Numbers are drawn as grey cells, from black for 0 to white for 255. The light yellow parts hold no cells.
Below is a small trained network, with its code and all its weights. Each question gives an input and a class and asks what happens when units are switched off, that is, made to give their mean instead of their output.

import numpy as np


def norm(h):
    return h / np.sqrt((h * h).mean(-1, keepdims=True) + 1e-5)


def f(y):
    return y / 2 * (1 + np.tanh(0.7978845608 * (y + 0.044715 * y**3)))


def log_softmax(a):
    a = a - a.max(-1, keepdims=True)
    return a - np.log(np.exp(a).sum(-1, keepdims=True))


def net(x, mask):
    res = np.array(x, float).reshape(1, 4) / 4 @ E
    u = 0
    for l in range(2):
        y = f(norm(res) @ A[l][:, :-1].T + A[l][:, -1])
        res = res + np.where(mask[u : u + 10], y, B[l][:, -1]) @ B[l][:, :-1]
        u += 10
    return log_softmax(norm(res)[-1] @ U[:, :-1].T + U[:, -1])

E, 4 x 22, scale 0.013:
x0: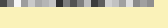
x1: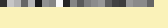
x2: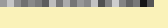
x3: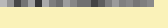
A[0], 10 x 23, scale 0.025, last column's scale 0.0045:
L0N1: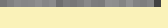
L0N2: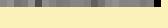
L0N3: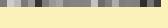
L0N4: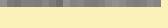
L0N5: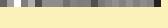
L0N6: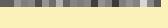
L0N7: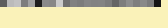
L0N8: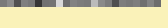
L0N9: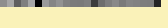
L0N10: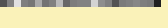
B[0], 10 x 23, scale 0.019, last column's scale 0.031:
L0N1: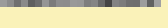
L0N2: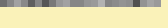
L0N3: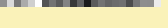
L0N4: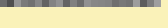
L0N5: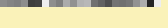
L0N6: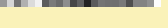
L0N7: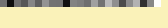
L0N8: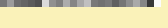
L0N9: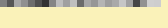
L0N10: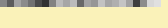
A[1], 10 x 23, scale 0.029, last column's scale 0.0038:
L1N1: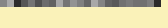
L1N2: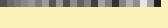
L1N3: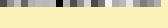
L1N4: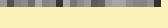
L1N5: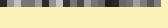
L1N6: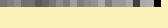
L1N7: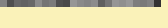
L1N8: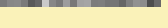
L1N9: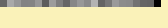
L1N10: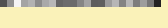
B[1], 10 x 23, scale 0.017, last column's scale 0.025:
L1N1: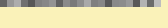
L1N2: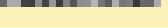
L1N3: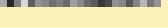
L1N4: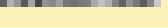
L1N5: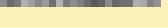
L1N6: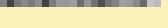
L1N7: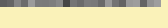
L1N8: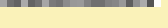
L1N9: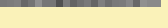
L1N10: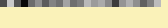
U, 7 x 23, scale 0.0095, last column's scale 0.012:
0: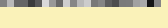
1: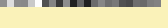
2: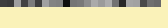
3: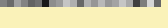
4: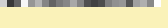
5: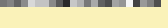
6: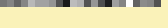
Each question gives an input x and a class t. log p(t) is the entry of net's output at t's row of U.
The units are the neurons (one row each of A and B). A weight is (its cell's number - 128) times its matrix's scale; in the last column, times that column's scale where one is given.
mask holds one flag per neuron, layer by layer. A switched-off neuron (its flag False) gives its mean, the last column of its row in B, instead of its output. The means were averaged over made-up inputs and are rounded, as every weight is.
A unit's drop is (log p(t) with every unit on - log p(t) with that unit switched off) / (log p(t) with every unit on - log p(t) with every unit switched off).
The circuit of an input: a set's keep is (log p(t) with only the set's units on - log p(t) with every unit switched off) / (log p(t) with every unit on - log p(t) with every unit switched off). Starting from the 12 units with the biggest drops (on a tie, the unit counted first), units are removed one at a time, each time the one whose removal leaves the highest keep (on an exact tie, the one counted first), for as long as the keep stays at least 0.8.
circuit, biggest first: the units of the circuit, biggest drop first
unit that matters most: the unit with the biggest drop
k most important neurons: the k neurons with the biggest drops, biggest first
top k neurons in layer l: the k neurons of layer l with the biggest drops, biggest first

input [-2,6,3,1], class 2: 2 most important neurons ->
L0N7, L0N8
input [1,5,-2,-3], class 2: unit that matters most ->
L0N7
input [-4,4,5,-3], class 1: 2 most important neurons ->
L0N3, L0N5
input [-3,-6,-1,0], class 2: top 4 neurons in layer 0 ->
L0N6, L0N3, L0N8, L0N5
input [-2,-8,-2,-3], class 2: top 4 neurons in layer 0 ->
L0N6, L0N3, L0N8, L0N5
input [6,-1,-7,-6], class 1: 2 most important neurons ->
L0N6, L0N8
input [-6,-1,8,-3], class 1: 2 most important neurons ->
L0N3, L0N5
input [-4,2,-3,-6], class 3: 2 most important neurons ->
L0N10, L0N5
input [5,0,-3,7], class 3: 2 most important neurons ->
L0N9, L0N8
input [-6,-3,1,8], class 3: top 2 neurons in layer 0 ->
L0N9, L0N5
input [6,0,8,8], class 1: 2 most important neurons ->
L0N3, L0N10
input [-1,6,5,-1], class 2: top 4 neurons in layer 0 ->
L0N7, L0N6, L0N8, L0N10
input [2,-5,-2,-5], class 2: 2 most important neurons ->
L0N6, L0N3
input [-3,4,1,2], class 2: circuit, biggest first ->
L0N7
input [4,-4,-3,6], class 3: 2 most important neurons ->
L0N8, L0N7
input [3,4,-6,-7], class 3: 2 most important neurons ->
L0N10, L0N3
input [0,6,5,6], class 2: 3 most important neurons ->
L0N7, L0N6, L0N10
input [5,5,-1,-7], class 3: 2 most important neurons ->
L0N10, L0N8
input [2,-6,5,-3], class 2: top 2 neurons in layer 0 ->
L0N6, L0N3
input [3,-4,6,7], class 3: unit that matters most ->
L0N6
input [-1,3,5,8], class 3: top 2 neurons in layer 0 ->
L0N9, L0N6
